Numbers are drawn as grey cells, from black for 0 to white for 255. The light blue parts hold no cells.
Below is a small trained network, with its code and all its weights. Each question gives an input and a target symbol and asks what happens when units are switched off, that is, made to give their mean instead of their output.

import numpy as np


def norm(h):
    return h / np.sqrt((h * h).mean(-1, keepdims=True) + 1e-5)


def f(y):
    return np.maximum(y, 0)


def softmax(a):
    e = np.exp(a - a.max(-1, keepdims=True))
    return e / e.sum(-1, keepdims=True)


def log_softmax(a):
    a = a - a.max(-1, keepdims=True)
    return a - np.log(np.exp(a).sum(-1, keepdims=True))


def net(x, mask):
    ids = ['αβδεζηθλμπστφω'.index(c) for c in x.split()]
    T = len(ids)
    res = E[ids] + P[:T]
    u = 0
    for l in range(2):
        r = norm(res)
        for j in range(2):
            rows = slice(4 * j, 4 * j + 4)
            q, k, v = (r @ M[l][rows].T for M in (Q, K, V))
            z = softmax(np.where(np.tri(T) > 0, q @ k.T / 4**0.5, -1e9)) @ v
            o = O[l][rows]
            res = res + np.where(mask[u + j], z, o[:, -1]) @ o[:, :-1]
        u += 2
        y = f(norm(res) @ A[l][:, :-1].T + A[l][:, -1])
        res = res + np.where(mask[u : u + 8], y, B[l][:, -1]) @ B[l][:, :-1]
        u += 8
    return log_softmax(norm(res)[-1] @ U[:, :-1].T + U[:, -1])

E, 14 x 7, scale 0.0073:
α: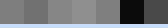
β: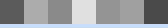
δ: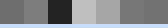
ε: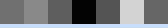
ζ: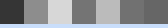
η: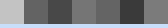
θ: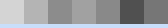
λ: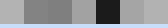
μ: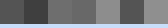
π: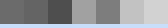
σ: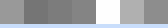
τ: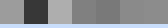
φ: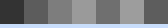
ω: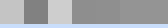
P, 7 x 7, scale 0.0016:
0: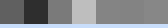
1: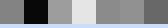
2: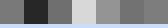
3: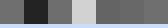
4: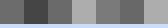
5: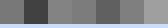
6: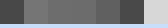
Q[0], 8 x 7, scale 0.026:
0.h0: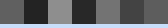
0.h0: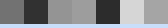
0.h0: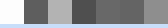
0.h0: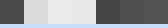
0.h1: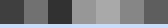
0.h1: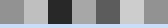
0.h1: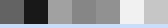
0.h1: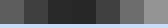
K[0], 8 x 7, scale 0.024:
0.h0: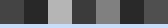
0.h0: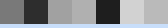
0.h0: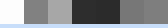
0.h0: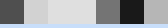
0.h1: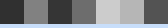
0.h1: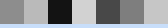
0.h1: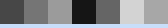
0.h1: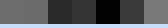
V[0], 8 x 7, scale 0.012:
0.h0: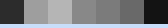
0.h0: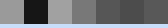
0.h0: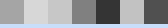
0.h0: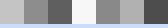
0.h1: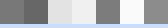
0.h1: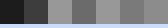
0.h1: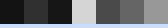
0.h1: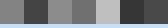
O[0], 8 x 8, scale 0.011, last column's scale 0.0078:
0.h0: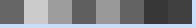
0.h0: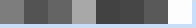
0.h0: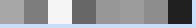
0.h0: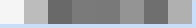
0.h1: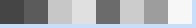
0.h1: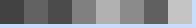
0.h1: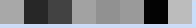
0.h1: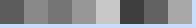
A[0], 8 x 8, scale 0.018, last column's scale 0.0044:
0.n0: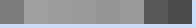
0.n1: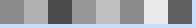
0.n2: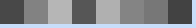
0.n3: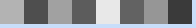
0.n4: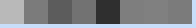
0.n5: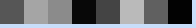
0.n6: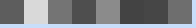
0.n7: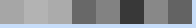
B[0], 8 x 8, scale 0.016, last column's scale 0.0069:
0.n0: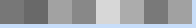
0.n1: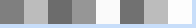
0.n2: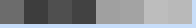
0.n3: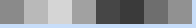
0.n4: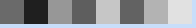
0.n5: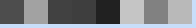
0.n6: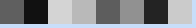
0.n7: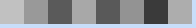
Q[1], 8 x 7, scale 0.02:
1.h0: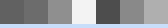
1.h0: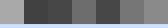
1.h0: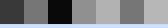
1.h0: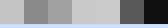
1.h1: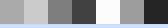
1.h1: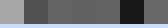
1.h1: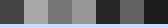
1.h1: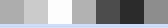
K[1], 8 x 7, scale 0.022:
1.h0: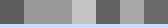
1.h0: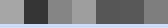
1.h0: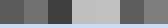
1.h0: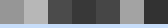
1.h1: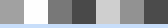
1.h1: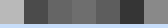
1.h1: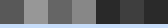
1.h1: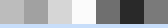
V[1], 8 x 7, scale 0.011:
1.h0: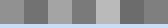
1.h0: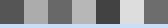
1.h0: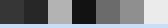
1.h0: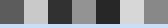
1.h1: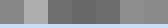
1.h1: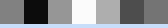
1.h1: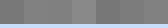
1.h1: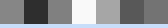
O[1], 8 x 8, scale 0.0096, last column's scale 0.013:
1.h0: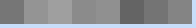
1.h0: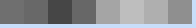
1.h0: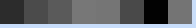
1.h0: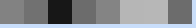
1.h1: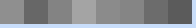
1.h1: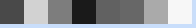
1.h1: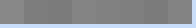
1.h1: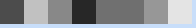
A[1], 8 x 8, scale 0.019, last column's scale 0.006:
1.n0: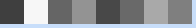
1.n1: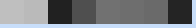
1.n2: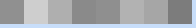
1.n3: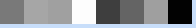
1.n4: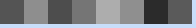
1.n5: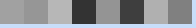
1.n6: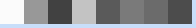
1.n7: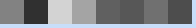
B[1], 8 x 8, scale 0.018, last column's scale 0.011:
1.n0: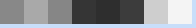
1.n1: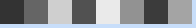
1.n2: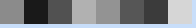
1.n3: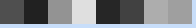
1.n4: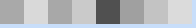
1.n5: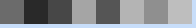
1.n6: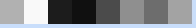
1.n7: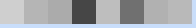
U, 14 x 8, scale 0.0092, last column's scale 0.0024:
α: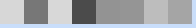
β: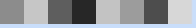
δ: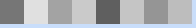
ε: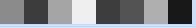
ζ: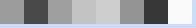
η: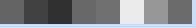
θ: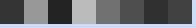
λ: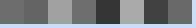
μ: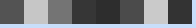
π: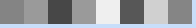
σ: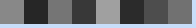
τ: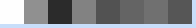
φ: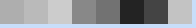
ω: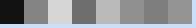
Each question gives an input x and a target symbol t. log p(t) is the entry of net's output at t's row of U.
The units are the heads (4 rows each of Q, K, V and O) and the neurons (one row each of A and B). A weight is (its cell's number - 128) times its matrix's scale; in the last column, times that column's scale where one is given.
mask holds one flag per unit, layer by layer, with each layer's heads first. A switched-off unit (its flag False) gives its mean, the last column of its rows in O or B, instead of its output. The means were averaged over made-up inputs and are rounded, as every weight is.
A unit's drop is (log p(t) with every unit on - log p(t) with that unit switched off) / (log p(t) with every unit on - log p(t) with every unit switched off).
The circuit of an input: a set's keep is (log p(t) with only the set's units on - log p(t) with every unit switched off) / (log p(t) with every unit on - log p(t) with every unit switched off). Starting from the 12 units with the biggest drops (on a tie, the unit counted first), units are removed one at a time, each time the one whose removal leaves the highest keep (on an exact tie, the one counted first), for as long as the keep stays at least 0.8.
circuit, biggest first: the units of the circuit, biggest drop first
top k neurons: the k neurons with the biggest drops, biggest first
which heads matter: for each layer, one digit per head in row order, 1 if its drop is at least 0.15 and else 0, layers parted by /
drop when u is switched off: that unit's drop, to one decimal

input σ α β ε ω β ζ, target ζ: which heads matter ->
11 / 01
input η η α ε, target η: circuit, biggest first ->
(0.n5; 1.h1; 0.h1)
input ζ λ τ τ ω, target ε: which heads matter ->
01 / 00
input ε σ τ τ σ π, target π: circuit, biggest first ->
(0.n1; 0.h0)
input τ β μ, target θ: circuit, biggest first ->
(0.h1; 0.h0)
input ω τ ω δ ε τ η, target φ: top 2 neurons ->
(0.n3; 0.n6)
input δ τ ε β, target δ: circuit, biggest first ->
(0.h1; 0.h0)
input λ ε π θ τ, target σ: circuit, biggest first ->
(0.h1; 0.n4; 1.h0)
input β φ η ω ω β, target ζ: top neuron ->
(1.n2)
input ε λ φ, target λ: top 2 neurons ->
(0.n6; 0.n5)
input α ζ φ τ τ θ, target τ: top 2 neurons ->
(0.n7; 1.n6)
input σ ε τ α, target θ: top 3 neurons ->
(0.n5; 0.n6; 1.n4)
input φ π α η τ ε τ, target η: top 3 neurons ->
(0.n4; 1.n5; 1.n0)
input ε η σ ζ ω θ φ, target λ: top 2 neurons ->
(0.n5; 0.n6)
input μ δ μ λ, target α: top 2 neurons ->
(1.n7; 0.n4)
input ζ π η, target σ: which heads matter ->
11 / 00
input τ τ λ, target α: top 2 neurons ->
(0.n4; 1.n7)
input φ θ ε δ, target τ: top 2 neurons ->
(1.n6; 0.n5)
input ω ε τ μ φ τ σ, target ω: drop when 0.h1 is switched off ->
0.3
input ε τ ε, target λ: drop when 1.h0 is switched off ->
0.5
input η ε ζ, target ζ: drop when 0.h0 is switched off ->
0.2
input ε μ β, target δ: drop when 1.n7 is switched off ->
0.0
